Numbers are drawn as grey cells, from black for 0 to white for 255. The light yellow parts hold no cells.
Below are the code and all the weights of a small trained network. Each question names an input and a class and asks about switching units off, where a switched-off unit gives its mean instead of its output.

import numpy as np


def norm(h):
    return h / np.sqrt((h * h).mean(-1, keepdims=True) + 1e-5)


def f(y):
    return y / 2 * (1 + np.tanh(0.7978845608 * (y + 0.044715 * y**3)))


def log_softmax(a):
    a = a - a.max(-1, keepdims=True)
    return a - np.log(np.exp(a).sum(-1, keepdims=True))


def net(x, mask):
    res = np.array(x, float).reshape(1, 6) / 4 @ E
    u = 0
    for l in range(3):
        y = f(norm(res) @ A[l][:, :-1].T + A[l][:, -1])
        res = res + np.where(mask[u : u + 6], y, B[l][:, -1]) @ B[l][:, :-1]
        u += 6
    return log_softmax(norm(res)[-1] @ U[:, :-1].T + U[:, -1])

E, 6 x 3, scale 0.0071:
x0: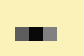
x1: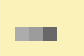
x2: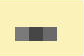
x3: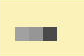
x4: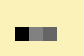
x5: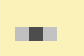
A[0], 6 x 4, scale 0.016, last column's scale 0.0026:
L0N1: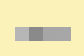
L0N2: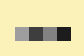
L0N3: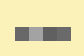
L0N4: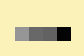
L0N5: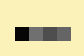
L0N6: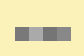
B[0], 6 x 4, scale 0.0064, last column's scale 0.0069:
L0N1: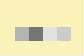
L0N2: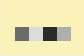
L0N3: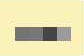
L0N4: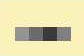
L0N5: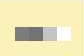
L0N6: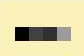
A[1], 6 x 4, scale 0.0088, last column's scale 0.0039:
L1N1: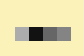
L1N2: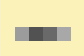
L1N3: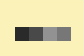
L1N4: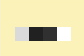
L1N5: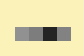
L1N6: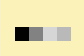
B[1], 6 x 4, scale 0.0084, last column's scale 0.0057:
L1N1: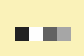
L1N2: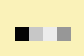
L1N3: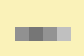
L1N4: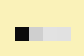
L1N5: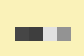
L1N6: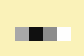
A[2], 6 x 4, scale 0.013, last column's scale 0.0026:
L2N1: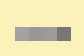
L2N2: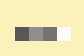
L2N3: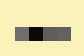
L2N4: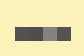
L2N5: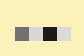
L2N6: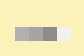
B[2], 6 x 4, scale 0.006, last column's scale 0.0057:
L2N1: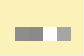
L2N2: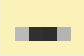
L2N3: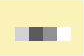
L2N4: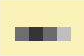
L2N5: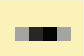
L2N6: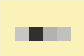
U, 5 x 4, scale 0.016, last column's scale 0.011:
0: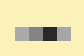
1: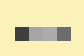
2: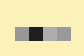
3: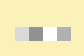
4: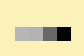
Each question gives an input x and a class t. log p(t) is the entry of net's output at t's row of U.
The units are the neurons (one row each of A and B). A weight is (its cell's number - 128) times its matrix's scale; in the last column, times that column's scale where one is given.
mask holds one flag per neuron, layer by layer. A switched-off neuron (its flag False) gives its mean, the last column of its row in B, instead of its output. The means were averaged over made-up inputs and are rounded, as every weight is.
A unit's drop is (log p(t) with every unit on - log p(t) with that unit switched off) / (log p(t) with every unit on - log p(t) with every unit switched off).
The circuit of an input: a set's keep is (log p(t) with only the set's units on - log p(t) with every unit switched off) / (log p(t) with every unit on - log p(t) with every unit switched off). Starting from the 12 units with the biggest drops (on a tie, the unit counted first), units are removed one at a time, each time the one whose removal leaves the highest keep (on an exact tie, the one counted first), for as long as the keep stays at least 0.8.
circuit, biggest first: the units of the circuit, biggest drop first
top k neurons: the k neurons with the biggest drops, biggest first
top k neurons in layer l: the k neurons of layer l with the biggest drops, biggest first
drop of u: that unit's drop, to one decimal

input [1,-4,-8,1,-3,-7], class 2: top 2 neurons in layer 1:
[L1N1; L1N5]
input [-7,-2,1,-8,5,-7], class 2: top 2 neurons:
[L1N6; L0N5]
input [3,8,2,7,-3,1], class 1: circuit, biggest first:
[L1N4; L1N1]
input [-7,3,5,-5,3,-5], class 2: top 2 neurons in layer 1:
[L1N6; L1N1]
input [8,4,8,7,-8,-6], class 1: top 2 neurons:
[L1N4; L1N5]
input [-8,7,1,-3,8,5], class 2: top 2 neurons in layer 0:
[L0N6; L0N2]
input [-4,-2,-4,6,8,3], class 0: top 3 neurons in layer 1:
[L1N4; L1N2; L1N5]
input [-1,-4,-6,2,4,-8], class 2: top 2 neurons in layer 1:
[L1N6; L1N1]
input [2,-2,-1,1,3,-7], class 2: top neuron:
[L0N5]
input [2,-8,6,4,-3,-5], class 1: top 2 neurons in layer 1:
[L1N1; L1N4]
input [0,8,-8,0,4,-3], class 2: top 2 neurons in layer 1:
[L1N1; L1N5]
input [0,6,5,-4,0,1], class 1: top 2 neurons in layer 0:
[L0N5; L0N4]
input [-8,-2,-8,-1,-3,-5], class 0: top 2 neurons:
[L2N5; L0N6]
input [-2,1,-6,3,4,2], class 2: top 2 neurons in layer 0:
[L0N6; L0N2]
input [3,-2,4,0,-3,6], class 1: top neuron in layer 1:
[L1N1]
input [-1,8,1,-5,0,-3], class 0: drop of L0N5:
0.2
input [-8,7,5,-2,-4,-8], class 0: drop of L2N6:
0.0
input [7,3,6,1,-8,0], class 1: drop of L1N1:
0.1
